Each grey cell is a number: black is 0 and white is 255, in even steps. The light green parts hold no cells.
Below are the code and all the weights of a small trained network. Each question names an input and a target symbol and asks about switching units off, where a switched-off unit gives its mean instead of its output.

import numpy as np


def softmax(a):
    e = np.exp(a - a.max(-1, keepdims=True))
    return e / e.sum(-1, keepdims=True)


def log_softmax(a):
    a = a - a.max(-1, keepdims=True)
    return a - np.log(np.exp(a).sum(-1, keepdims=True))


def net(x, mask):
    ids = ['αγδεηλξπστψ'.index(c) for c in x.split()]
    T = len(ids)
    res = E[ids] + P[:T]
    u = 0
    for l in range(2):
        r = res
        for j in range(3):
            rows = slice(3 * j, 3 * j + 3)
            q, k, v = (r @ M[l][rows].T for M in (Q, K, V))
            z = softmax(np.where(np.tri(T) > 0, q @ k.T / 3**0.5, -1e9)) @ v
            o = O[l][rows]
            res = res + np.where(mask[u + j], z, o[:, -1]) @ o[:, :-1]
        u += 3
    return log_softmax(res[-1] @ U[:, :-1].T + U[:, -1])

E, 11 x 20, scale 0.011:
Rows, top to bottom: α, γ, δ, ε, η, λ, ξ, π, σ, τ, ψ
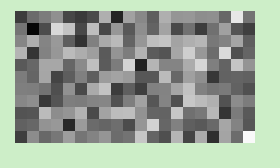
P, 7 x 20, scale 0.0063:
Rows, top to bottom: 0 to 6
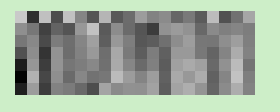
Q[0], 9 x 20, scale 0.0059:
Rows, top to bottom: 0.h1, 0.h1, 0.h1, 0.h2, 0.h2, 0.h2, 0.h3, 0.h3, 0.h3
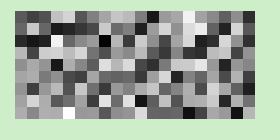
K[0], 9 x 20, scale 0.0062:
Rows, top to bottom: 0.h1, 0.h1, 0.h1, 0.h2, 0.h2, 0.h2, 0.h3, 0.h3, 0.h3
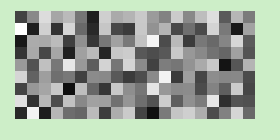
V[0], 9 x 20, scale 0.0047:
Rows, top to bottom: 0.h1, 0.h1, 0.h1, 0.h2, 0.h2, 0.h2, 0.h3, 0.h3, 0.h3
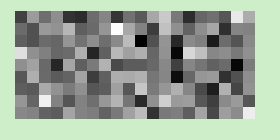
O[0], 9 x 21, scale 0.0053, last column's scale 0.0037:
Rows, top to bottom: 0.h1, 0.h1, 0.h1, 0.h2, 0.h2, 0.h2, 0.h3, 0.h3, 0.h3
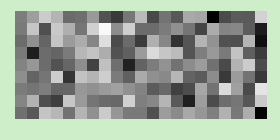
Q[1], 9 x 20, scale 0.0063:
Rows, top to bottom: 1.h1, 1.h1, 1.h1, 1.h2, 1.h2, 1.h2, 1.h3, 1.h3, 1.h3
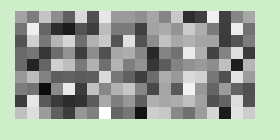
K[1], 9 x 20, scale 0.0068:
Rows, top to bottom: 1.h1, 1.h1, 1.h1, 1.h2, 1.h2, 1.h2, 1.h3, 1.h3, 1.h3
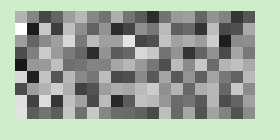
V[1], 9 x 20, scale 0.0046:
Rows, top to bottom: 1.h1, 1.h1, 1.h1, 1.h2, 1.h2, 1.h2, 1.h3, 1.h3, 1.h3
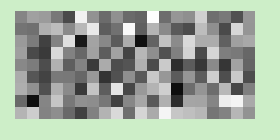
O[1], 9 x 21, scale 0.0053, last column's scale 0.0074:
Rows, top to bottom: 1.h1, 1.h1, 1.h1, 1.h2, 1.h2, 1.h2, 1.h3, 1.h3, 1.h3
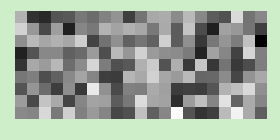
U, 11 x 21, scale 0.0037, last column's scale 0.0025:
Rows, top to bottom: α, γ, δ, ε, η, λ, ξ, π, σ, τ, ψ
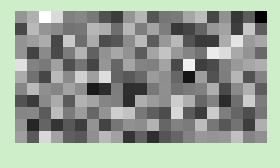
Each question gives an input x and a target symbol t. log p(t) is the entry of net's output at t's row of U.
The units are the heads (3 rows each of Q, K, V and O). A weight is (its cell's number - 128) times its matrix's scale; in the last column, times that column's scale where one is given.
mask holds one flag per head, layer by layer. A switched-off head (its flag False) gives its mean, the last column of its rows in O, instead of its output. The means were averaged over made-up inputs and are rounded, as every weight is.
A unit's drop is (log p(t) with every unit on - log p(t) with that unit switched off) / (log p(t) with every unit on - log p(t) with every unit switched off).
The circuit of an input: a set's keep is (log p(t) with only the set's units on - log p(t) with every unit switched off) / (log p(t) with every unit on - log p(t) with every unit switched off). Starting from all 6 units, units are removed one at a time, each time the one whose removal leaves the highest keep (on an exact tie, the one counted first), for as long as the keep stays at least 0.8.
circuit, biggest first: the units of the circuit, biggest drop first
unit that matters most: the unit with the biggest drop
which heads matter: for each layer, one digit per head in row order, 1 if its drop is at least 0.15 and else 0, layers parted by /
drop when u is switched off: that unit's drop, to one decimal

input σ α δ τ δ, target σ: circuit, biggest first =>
0.h1, 1.h3
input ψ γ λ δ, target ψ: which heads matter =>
001 / 010
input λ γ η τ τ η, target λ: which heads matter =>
110 / 010
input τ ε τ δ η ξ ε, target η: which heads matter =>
000 / 110
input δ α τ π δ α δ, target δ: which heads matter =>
000 / 001
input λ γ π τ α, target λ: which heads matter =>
110 / 010
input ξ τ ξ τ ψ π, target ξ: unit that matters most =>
1.h1
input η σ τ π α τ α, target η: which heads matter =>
000 / 100
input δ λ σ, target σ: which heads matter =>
110 / 001
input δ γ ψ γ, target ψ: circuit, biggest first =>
0.h3, 1.h2
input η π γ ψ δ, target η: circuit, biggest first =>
1.h1, 0.h1
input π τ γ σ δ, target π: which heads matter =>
011 / 010
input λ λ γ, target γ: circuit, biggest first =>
0.h1, 1.h3, 1.h1
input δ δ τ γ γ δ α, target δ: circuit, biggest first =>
1.h3
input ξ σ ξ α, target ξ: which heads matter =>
010 / 100
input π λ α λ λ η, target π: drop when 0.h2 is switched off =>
0.4
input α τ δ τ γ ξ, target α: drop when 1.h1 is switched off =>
0.2
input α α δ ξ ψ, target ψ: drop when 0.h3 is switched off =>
0.6
